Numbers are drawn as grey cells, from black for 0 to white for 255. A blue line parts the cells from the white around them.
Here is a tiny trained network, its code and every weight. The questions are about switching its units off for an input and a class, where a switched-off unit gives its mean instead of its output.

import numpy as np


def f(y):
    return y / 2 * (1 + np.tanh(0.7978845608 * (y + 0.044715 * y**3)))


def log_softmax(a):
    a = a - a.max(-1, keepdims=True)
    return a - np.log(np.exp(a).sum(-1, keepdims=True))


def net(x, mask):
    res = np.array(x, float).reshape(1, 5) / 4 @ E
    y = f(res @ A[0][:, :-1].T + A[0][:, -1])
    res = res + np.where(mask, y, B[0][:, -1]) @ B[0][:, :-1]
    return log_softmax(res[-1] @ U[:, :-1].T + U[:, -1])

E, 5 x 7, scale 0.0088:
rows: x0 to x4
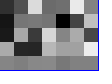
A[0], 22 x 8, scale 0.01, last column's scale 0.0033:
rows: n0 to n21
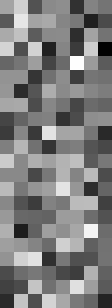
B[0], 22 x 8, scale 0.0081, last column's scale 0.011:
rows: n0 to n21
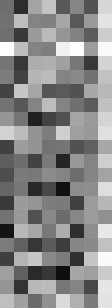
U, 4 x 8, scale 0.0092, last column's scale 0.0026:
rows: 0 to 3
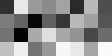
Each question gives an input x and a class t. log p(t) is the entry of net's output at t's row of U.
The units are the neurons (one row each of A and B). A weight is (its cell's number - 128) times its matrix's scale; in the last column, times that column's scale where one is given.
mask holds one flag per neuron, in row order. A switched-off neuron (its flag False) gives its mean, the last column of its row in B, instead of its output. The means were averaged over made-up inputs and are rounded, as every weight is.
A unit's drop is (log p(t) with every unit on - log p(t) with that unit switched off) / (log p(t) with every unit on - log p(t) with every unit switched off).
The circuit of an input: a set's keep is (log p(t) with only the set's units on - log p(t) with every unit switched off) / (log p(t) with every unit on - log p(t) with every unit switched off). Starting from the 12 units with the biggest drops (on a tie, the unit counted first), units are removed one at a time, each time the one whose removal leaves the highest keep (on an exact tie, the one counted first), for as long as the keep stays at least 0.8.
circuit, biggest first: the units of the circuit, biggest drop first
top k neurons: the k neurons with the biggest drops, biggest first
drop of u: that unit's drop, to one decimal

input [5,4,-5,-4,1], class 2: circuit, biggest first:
n20
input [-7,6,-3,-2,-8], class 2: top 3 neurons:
n2, n0, n5
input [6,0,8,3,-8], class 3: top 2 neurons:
n9, n21
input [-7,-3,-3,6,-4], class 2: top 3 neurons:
n2, n0, n5
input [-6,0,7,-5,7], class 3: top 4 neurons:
n21, n1, n9, n20
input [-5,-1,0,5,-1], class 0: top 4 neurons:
n16, n6, n20, n4
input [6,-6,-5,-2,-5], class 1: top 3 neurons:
n13, n11, n17
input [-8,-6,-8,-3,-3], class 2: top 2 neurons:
n0, n2
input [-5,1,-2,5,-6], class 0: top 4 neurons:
n16, n20, n6, n4
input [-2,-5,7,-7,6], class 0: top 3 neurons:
n3, n1, n18
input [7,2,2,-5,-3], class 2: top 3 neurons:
n20, n4, n16
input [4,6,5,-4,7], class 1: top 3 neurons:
n8, n3, n19
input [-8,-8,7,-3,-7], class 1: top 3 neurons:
n13, n17, n11
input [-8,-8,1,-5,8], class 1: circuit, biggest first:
n13
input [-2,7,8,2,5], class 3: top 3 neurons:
n9, n21, n13
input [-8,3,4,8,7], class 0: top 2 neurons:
n16, n6
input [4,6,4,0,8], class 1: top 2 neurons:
n8, n19
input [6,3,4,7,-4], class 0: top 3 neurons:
n16, n6, n14
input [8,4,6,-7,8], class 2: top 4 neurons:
n20, n4, n16, n6
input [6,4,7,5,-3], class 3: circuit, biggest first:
n9
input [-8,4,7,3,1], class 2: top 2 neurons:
n0, n3
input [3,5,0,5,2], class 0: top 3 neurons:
n16, n14, n13
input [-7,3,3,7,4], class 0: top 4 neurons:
n16, n6, n14, n20
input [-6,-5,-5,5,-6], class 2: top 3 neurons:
n2, n0, n5
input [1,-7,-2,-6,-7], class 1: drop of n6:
0.1
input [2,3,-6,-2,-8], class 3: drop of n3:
0.5
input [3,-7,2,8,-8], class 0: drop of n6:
0.1
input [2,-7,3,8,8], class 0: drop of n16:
0.7
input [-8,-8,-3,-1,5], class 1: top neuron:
n13
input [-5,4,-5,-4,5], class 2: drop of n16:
0.2
